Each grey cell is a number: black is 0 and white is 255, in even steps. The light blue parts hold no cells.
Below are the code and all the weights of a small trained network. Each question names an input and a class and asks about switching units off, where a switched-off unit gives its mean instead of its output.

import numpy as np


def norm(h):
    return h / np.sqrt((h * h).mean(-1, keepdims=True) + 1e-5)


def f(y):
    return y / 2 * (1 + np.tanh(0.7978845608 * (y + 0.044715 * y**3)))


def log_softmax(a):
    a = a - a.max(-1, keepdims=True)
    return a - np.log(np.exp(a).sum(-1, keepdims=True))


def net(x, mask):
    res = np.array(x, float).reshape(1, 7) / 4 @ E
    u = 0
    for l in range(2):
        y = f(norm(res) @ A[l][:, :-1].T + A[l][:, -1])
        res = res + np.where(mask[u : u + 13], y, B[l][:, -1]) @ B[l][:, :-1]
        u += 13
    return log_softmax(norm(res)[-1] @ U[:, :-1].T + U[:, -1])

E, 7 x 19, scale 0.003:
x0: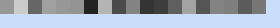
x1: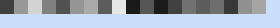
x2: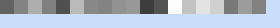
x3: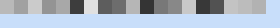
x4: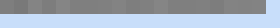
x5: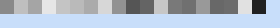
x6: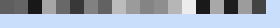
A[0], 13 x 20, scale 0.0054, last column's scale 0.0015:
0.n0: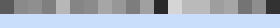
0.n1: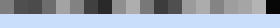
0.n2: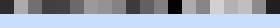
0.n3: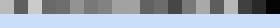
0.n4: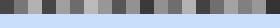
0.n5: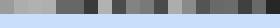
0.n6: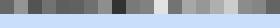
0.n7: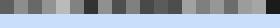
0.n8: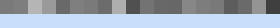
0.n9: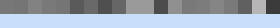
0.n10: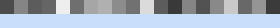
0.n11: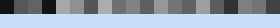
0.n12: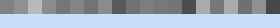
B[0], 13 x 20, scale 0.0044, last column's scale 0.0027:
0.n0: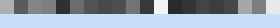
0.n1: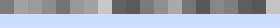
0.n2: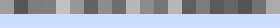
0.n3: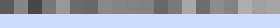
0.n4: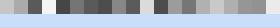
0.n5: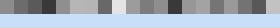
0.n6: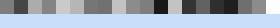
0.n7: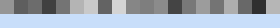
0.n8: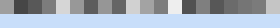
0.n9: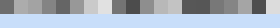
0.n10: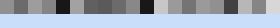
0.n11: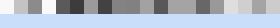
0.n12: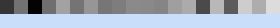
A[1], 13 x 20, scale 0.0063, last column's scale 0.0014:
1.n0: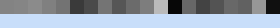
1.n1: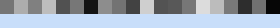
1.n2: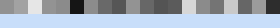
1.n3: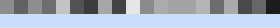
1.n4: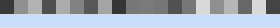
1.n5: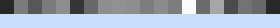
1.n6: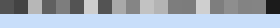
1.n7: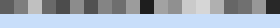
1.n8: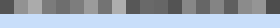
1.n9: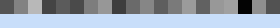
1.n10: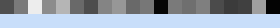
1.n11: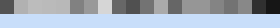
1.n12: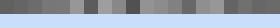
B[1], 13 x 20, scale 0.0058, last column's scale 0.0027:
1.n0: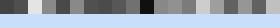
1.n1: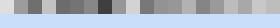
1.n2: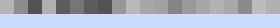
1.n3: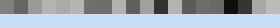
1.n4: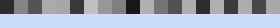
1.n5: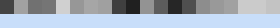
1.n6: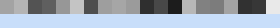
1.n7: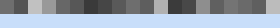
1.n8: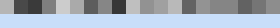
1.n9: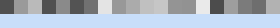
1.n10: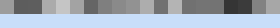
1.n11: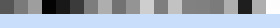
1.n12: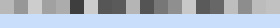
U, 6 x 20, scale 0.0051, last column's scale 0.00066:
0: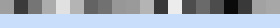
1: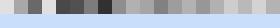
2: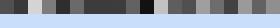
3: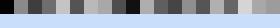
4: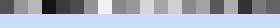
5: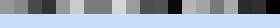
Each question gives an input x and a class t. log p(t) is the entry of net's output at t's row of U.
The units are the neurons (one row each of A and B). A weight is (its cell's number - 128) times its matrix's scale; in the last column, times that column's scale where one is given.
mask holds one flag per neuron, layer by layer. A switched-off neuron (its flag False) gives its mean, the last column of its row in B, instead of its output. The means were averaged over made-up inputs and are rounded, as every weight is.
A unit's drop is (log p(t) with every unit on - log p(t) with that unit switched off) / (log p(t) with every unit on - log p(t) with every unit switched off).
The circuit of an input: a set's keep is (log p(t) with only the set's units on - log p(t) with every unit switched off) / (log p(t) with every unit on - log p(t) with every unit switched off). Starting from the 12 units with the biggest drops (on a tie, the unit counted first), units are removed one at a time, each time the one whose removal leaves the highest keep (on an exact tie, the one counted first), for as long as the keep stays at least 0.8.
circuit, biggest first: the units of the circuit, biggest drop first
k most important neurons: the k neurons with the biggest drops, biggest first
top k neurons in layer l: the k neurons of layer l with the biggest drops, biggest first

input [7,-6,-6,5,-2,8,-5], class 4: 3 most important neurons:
[1.n11, 0.n0, 0.n8]
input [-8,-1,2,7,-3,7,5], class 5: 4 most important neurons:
[1.n6, 0.n11, 0.n9, 0.n1]
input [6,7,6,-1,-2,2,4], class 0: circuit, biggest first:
[1.n10]
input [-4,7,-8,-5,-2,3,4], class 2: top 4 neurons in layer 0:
[0.n6, 0.n10, 0.n4, 0.n11]
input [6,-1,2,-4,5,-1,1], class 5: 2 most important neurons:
[0.n5, 0.n7]
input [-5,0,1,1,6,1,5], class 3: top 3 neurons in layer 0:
[0.n7, 0.n5, 0.n6]
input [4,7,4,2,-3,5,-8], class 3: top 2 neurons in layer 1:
[1.n4, 1.n3]
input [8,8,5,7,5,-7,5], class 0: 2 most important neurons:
[0.n11, 1.n10]
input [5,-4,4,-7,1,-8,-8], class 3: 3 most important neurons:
[1.n4, 0.n4, 0.n12]
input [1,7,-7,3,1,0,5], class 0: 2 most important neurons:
[1.n10, 0.n0]
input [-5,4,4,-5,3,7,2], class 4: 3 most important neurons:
[1.n11, 0.n4, 0.n6]
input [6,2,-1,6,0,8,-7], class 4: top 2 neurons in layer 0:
[0.n11, 0.n7]
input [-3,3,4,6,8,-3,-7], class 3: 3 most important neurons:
[1.n4, 0.n11, 0.n12]
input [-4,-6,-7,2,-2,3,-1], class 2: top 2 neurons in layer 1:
[1.n0, 1.n10]
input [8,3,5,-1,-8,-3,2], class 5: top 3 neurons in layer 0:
[0.n5, 0.n7, 0.n10]
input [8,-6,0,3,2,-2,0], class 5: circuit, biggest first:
[0.n5]
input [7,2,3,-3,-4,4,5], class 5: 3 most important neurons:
[0.n7, 0.n5, 0.n12]
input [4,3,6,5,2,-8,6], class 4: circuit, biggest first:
[1.n9, 0.n1, 0.n11]
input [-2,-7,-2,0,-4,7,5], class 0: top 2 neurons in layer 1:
[1.n3, 1.n9]
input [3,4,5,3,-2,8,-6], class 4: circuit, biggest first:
[1.n11]
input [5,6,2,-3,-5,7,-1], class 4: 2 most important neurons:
[1.n11, 0.n6]
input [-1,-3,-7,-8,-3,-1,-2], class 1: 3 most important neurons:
[1.n1, 0.n0, 0.n11]
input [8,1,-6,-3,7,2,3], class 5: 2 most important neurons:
[0.n7, 0.n5]
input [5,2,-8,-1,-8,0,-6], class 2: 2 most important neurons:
[1.n0, 0.n10]
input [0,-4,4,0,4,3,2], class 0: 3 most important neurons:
[0.n6, 0.n10, 1.n10]
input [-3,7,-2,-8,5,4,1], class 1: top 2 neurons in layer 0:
[0.n6, 0.n11]
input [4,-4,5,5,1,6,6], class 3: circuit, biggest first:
[1.n5]
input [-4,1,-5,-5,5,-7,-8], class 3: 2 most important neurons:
[1.n4, 0.n0]
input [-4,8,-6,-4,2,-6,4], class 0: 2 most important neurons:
[0.n0, 1.n10]
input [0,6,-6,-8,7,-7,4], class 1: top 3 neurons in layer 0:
[0.n6, 0.n11, 0.n0]
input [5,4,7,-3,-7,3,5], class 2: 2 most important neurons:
[1.n7, 0.n6]
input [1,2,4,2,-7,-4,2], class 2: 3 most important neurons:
[0.n0, 1.n11, 0.n6]
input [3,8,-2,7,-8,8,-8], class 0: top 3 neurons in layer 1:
[1.n10, 1.n8, 1.n5]
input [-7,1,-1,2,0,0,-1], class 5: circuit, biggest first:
[1.n6]
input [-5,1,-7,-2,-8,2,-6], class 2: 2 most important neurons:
[1.n0, 0.n10]
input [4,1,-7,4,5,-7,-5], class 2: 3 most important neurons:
[1.n0, 0.n10, 1.n11]
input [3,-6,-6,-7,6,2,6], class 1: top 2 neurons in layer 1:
[1.n1, 1.n12]
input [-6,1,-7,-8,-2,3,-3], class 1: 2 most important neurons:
[1.n1, 0.n0]
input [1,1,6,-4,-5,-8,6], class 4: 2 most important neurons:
[1.n9, 0.n12]
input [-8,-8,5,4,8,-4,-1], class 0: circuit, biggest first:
[1.n3]
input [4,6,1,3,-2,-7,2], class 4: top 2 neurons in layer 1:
[1.n9, 1.n3]
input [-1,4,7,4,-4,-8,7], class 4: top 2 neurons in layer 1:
[1.n9, 1.n0]
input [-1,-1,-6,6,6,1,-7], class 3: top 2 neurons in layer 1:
[1.n4, 1.n1]
